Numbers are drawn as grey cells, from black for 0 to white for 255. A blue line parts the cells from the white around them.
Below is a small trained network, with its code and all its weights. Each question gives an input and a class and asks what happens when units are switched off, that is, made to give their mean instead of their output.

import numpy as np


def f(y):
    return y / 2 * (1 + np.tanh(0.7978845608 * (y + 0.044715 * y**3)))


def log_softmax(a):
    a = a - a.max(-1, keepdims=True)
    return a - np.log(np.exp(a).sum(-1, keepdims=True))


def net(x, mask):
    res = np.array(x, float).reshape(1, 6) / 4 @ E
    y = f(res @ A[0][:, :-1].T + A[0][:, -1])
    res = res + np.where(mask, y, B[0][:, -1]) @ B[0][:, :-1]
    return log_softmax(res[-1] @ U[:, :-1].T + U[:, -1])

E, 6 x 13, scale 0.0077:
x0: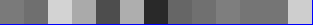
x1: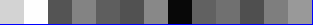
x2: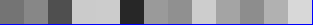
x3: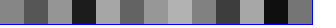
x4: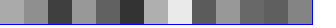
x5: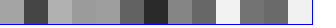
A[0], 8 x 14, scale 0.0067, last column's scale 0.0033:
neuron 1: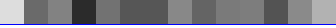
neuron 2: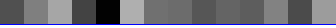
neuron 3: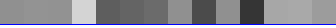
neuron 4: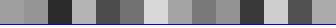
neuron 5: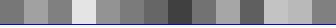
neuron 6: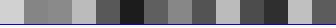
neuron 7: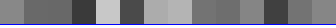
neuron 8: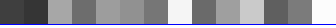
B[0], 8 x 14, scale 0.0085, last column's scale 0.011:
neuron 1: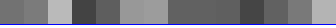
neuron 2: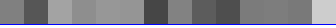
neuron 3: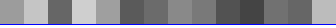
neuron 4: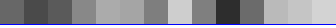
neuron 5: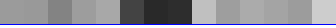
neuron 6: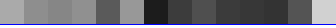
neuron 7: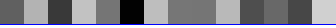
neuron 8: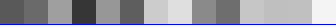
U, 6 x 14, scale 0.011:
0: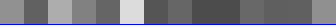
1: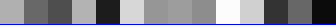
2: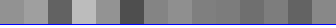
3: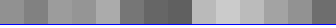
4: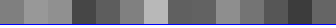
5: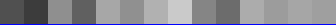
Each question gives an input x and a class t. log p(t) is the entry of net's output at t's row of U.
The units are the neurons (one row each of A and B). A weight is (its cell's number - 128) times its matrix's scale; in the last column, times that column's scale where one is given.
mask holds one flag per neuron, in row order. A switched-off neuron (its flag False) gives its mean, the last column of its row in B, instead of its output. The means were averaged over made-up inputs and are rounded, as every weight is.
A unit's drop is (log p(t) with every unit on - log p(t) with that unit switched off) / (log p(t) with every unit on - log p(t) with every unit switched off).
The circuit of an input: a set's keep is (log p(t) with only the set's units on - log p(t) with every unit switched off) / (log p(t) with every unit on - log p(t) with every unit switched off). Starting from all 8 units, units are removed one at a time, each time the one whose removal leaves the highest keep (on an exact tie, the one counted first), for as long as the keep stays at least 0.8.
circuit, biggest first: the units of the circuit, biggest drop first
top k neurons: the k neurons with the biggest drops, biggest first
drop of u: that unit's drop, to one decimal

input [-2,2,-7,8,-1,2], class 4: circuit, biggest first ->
[neuron 7]
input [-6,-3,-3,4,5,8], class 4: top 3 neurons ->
[neuron 7; neuron 4; neuron 6]
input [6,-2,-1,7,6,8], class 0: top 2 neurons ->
[neuron 6; neuron 1]
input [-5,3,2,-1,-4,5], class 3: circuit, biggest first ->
[neuron 7; neuron 5]
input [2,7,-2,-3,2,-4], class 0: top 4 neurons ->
[neuron 7; neuron 8; neuron 2; neuron 4]
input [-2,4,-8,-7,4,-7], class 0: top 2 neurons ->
[neuron 8; neuron 2]
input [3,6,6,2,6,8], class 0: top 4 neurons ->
[neuron 6; neuron 7; neuron 1; neuron 8]
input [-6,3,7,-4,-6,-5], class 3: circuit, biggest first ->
[neuron 5; neuron 7]
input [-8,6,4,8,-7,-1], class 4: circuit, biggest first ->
[neuron 4; neuron 5]
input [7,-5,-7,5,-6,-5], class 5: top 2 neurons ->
[neuron 8; neuron 6]
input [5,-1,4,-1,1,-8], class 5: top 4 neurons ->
[neuron 6; neuron 7; neuron 3; neuron 5]
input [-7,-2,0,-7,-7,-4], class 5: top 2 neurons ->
[neuron 6; neuron 4]
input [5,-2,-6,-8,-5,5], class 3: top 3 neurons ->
[neuron 5; neuron 6; neuron 1]
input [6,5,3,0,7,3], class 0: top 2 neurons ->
[neuron 6; neuron 7]
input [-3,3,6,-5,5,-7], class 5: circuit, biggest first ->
[neuron 4]
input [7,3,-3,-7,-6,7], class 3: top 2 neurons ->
[neuron 5; neuron 1]
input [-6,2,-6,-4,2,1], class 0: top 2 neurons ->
[neuron 8; neuron 7]
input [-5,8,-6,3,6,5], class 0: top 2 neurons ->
[neuron 6; neuron 8]
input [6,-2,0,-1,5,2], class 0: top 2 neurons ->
[neuron 7; neuron 6]
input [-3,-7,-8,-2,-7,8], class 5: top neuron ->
[neuron 8]
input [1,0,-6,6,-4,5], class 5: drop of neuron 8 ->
1.1
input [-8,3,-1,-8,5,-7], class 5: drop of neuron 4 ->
0.8
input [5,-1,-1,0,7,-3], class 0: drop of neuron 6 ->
-0.1
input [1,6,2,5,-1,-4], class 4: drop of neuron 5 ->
0.2
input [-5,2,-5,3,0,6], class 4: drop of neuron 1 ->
0.0
